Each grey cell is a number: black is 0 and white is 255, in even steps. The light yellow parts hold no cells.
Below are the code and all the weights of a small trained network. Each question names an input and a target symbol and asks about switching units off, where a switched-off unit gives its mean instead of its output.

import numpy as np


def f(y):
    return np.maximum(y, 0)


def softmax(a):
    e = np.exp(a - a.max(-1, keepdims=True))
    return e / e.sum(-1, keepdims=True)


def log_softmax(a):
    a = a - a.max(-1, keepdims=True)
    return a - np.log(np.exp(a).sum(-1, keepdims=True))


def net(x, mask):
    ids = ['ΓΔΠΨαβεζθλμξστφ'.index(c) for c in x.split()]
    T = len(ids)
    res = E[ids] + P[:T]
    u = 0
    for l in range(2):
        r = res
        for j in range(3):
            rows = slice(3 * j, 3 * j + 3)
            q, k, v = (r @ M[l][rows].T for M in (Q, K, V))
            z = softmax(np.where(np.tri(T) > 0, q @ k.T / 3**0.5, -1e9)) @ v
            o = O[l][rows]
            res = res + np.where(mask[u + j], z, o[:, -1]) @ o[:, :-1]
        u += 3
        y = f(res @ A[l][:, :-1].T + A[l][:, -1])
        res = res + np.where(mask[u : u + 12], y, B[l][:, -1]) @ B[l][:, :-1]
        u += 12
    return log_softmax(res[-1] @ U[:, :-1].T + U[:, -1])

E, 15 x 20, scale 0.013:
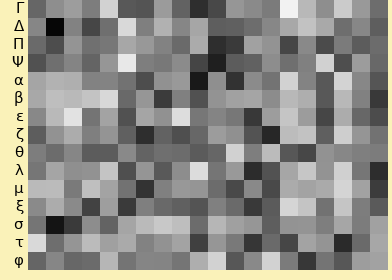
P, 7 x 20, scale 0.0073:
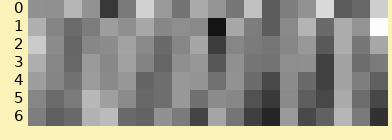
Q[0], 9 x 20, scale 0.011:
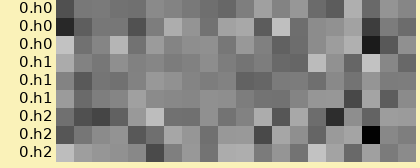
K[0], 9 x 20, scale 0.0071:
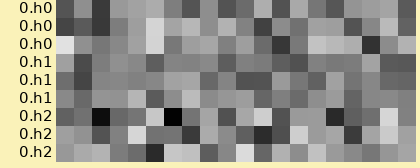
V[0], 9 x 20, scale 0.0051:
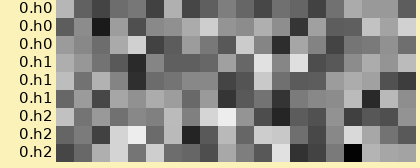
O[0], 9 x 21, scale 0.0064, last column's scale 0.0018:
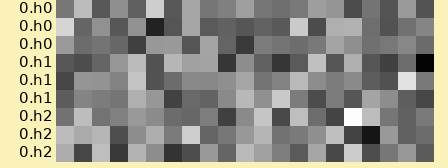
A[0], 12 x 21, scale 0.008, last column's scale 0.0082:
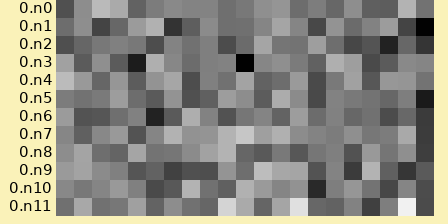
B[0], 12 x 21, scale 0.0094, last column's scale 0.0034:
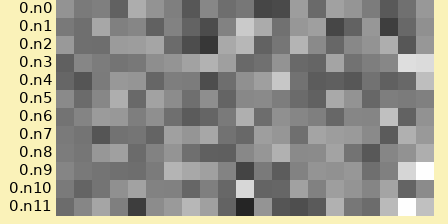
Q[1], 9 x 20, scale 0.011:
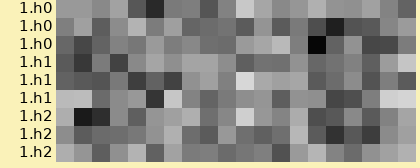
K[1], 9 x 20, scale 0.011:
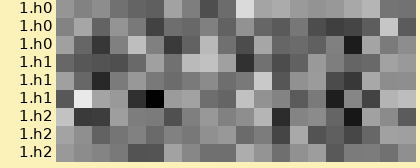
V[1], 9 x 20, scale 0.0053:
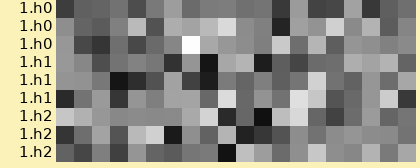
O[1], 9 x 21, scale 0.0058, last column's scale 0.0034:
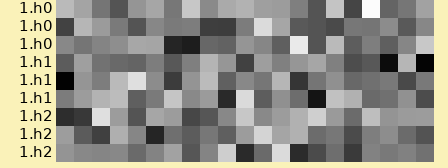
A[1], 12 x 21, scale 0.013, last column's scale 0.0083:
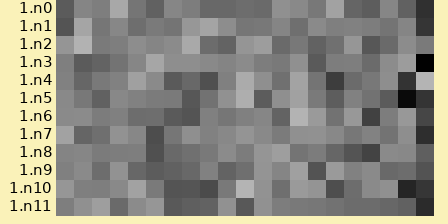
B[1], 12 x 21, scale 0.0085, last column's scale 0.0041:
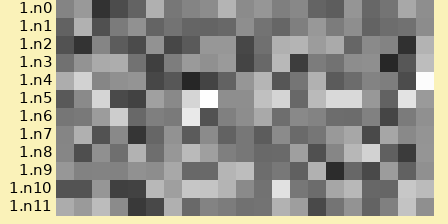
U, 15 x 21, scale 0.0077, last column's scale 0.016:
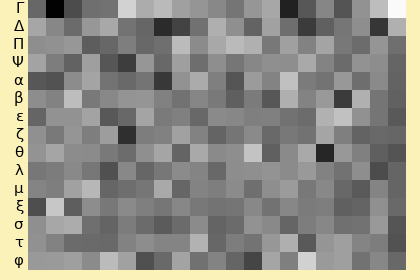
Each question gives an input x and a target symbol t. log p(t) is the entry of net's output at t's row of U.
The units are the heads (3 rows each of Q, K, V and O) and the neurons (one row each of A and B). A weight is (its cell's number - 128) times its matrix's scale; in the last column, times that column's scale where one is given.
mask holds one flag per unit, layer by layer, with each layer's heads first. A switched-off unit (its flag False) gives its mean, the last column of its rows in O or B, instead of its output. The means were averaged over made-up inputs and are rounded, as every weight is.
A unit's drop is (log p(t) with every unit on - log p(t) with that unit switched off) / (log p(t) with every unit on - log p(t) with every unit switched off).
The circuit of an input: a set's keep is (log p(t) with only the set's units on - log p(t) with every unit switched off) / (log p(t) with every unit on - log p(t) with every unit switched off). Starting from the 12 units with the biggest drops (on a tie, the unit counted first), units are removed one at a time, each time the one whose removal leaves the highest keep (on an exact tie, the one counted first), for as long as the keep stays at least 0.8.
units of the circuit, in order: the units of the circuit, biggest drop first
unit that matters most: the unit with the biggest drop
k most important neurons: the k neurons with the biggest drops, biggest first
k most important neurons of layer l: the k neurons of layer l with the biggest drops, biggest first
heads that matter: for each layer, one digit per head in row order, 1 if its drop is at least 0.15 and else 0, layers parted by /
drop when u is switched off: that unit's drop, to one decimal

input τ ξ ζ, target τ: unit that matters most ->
1.h1
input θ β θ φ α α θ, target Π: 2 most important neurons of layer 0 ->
[0.n2, 0.n11]
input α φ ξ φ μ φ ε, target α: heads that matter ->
001 / 001
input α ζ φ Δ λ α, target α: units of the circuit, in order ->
[1.h2, 0.h2]
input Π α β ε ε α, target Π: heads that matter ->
001 / 000
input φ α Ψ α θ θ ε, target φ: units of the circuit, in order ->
[0.h1, 1.h0, 1.h2, 0.n4]
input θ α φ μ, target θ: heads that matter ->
010 / 100
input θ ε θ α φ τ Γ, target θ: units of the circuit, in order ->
[0.h1, 1.h0, 0.n0]
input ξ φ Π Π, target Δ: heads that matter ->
101 / 001
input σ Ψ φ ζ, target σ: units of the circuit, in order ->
[1.h2, 1.n11, 1.h0, 0.n7]
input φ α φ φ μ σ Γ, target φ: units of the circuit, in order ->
[0.h1, 1.h0, 1.h2, 0.n4]
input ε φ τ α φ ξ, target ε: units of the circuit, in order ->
[0.h2, 1.h0, 1.h1]
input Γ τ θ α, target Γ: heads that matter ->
001 / 100
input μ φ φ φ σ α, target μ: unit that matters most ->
1.n6
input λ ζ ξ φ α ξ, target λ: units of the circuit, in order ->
[1.n2, 0.h2, 1.h0, 1.h2]
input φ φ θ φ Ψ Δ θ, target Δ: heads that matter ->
101 / 000
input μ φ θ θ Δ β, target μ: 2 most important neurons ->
[1.n6, 0.n9]
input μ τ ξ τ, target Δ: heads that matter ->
011 / 010
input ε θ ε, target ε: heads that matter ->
001 / 100
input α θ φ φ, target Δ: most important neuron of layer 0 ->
[0.n11]
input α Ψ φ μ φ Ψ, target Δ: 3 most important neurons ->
[0.n3, 1.n4, 0.n1]
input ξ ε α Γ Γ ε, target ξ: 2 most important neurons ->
[1.n1, 1.n0]
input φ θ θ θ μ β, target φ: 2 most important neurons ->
[0.n9, 0.n4]
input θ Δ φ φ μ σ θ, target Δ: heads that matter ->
111 / 000
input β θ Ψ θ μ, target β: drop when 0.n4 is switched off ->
0.0
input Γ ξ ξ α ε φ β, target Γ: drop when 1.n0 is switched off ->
0.4
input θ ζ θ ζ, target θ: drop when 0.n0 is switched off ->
0.2
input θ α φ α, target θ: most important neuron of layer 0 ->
[0.n0]
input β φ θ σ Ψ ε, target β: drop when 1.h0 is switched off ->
0.3
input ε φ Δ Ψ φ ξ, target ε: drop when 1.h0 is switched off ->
0.2
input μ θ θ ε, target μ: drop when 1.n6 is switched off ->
0.6
